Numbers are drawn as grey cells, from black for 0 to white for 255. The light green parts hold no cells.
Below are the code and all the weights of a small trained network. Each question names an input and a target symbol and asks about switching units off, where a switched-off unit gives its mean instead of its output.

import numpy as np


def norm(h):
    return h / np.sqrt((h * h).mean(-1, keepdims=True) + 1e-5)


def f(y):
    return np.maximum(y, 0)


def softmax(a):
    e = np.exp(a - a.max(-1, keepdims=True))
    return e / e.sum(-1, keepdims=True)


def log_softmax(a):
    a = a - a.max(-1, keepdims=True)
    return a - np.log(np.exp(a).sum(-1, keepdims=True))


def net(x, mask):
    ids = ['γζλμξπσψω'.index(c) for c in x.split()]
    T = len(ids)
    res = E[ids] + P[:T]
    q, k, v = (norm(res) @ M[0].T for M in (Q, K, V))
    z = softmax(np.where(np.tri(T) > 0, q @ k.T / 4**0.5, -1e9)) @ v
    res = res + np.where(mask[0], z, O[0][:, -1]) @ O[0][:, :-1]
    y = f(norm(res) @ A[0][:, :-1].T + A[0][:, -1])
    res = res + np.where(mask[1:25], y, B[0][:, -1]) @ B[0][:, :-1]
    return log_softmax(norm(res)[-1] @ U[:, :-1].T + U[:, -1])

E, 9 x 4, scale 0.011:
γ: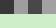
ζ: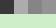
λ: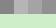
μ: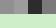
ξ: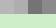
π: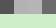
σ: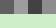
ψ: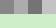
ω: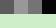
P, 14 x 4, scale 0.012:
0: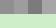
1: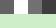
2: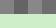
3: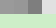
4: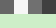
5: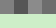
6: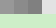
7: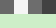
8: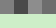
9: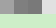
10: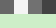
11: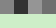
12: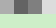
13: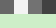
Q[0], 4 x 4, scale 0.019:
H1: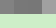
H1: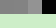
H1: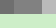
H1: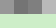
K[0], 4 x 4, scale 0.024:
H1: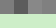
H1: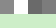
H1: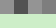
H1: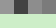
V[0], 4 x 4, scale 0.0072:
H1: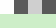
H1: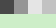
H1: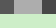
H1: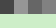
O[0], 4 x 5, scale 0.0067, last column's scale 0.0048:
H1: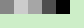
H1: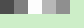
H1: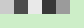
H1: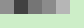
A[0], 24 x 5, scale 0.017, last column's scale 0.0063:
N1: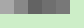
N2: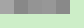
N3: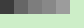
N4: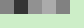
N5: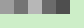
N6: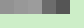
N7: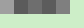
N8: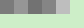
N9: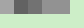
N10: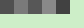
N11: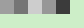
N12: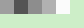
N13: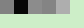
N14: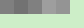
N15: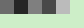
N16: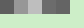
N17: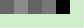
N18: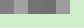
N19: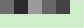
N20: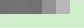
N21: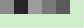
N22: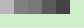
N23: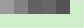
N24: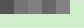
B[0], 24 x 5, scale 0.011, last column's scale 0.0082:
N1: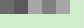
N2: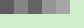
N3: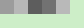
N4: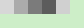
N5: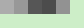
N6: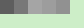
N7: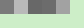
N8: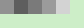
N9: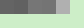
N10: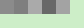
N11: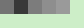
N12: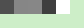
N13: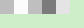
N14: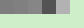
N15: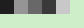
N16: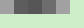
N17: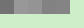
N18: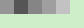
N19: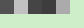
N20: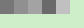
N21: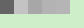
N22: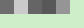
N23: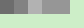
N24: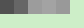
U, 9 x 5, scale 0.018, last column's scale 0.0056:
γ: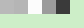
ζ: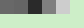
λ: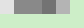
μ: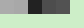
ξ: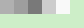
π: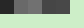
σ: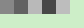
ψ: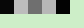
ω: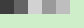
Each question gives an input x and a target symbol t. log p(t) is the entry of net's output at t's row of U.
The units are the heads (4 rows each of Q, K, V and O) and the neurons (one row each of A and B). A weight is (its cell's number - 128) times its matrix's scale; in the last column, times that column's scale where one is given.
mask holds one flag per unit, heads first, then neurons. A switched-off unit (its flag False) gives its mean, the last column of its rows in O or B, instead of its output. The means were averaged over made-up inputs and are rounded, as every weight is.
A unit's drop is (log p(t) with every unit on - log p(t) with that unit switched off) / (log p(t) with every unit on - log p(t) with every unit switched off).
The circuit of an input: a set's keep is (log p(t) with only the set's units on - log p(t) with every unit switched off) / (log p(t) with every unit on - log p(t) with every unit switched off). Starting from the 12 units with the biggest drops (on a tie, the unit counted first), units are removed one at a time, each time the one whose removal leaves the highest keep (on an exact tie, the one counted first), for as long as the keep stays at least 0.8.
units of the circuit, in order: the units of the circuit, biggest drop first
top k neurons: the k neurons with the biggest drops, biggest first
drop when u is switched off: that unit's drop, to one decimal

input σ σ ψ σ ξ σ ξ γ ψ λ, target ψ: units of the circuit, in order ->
[H1 N13]
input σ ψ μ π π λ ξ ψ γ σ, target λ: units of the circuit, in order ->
[N4 N15]
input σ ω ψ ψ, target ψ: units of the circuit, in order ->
[N13]
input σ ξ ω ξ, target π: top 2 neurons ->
[N13 N4]
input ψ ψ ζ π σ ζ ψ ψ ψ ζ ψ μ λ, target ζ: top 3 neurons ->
[N13 N21 N15]
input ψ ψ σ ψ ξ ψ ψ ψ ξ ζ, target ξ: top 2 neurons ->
[N12 N15]
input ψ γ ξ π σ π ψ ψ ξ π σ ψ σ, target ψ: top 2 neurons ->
[N13 N4]
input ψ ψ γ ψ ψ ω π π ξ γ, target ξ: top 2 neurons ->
[N12 N15]
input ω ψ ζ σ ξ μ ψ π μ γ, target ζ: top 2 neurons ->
[N13 N4]
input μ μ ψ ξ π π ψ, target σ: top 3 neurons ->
[N12 N11 N13]
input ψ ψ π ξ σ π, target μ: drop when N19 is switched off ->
0.3
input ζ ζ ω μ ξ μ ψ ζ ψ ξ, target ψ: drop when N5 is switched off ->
0.0
